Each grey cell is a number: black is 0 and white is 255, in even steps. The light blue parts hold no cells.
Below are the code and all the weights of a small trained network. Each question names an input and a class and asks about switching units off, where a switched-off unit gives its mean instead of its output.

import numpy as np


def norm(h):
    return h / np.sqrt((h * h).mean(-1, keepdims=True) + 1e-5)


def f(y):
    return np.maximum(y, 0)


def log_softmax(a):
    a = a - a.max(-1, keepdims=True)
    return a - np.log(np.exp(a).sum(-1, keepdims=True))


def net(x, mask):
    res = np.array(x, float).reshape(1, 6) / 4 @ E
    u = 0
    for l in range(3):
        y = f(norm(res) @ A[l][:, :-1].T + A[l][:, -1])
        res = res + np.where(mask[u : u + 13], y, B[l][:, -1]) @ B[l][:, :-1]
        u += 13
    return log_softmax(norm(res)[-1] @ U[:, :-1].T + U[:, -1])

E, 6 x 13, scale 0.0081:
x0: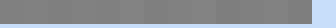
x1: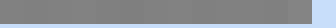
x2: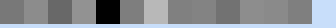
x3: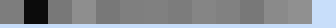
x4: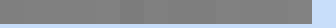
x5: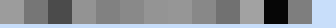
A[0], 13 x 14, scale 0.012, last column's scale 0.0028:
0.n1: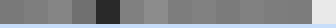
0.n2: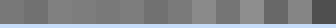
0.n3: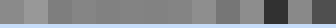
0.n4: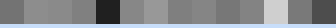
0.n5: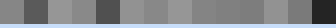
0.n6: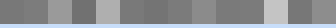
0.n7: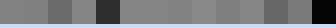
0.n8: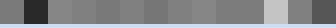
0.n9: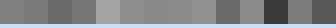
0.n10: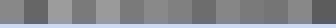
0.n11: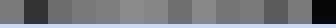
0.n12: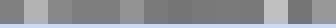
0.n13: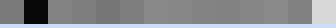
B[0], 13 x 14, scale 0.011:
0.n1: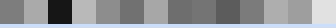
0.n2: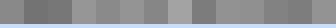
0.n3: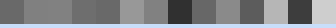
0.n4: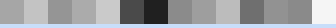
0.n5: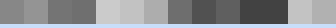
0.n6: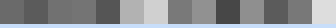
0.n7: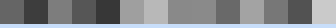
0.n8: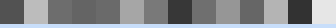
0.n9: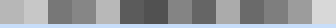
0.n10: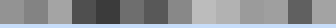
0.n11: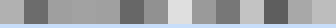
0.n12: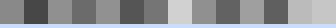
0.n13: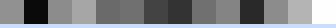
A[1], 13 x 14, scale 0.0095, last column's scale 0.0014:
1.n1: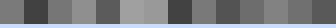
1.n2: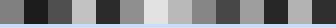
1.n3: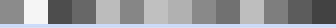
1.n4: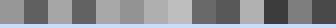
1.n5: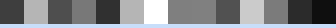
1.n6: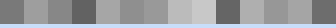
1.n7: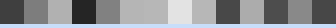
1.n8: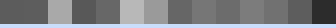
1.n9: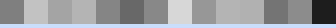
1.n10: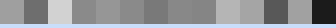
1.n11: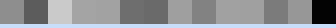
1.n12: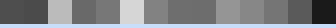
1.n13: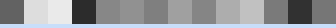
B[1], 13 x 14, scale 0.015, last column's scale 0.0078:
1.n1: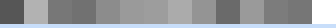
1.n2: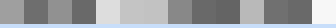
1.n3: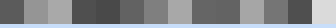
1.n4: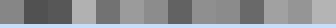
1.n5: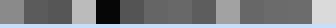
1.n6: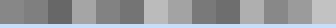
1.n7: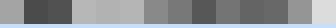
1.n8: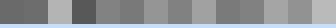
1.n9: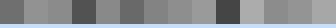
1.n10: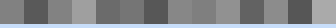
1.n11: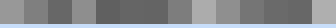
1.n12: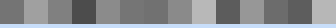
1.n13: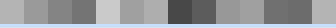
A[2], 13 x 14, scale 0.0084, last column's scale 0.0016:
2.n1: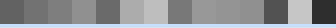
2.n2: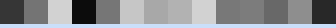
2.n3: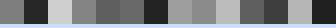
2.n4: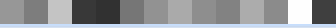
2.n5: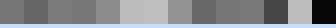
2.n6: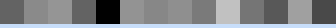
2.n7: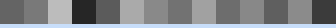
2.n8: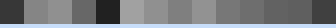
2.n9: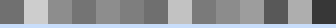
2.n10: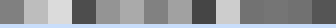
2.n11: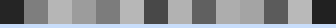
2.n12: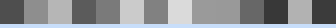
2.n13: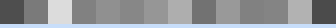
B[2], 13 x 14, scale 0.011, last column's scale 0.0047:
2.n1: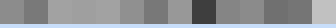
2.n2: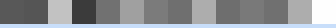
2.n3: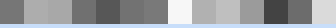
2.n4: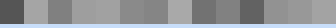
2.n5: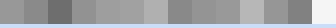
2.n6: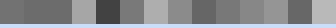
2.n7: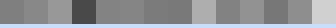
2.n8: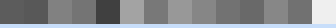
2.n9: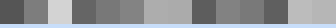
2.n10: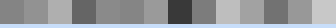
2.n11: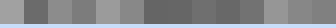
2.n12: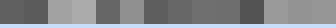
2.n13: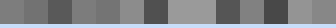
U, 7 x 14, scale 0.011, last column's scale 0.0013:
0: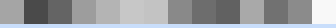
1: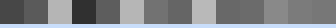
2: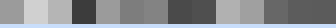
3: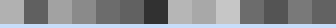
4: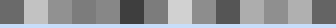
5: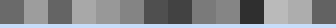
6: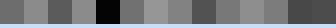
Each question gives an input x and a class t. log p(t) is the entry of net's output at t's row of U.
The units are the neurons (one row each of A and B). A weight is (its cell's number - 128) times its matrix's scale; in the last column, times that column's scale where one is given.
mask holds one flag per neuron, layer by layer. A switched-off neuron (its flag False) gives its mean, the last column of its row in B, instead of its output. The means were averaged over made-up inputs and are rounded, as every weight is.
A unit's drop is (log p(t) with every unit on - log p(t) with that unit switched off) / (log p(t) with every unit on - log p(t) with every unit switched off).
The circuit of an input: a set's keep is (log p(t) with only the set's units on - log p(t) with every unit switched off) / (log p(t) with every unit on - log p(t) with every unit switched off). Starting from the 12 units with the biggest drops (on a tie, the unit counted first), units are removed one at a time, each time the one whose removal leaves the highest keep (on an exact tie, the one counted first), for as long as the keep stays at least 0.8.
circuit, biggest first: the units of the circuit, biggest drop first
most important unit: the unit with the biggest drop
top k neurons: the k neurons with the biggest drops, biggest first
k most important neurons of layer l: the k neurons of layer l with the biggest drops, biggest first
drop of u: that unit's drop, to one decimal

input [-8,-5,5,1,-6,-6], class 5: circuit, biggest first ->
0.n4
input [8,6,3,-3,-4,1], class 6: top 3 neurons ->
0.n7; 0.n13; 0.n9
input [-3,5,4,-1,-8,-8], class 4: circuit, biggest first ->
0.n13; 0.n12
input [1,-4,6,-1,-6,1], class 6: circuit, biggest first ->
0.n13; 1.n5
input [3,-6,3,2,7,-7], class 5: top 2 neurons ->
0.n4; 0.n8
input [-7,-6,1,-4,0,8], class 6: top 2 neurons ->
0.n4; 0.n13
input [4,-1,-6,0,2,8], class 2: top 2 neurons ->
0.n13; 0.n3
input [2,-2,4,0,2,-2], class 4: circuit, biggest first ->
0.n4; 0.n13
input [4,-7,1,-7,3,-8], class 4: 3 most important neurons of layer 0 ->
0.n4; 0.n7; 0.n13
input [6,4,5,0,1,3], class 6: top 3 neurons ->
0.n13; 1.n5; 0.n7
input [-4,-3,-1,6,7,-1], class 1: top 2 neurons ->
0.n8; 0.n4
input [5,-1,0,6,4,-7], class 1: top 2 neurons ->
0.n6; 0.n9
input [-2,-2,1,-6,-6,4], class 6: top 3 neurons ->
0.n4; 0.n13; 1.n5
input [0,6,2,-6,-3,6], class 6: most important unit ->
0.n4
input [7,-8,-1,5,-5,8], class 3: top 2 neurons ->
0.n9; 0.n6
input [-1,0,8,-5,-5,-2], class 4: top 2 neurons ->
0.n4; 0.n13
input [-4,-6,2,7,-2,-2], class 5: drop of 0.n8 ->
0.2
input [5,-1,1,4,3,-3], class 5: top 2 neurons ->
0.n4; 0.n8
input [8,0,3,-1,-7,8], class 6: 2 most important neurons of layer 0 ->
0.n13; 0.n3
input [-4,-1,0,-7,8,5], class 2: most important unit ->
0.n6
